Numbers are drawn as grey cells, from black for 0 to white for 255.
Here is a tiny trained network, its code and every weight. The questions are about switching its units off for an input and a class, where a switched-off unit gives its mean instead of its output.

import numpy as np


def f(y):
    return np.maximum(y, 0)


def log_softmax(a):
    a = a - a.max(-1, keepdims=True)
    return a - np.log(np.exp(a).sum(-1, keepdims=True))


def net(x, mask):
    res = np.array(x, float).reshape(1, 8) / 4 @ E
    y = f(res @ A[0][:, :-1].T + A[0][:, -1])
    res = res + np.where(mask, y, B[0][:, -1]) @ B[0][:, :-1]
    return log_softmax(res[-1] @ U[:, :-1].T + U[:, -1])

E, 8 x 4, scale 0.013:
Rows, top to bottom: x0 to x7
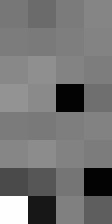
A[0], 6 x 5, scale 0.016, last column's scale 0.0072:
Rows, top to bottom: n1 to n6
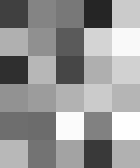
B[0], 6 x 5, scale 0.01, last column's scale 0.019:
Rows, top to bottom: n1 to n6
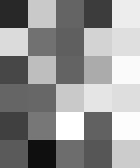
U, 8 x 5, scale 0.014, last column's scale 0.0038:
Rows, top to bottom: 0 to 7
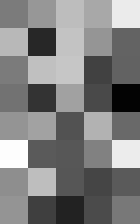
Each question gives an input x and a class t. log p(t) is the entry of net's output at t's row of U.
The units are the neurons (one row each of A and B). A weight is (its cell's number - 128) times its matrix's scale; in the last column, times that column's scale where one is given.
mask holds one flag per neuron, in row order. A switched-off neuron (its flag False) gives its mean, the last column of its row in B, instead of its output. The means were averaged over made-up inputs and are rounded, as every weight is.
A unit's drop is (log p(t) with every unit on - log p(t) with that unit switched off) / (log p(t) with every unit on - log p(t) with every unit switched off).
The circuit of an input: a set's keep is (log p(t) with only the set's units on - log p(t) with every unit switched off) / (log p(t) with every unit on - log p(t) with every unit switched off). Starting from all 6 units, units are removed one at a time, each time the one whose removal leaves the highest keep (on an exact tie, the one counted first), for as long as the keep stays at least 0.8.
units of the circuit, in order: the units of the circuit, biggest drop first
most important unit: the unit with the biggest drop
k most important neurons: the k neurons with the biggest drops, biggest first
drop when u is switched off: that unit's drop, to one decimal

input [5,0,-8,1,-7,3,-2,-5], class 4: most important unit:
n5
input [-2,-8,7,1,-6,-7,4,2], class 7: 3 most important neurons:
(n5; n4; n6)
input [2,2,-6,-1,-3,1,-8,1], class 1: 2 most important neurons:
(n1; n2)
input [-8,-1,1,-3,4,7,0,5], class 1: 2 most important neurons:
(n1; n3)
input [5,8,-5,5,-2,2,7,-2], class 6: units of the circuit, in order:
(n5; n1)
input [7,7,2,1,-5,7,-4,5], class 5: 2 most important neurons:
(n5; n2)
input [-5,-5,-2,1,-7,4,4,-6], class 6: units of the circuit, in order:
(n5; n4)
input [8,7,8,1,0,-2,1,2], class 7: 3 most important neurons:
(n5; n4; n2)
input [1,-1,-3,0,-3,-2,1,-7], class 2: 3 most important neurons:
(n2; n1; n4)
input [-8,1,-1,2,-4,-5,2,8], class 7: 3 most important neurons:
(n5; n6; n4)
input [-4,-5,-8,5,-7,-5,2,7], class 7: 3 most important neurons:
(n5; n6; n4)
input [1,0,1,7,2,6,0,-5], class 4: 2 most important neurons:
(n3; n5)
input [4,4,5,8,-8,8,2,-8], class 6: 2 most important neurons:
(n1; n4)
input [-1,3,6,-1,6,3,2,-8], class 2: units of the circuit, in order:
(n1)
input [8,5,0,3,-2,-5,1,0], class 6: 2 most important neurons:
(n6; n4)
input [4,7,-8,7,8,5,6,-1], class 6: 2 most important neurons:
(n1; n5)
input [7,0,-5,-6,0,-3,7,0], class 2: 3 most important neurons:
(n1; n5; n2)
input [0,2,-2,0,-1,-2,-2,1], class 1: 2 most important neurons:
(n3; n1)
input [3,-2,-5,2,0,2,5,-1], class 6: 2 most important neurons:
(n5; n1)
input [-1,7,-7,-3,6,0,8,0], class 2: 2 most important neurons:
(n1; n2)
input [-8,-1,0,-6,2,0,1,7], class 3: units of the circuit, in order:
(n6)
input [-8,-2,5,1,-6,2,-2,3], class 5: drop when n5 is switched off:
0.5
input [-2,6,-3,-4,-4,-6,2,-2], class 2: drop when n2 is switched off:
0.1
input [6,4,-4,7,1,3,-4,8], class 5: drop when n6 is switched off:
0.0
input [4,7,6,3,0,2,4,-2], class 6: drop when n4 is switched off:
0.1
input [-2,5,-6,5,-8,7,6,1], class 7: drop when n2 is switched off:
-0.1
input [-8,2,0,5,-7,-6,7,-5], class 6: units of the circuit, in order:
(n5)
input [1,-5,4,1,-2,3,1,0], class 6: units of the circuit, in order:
(n5; n4)
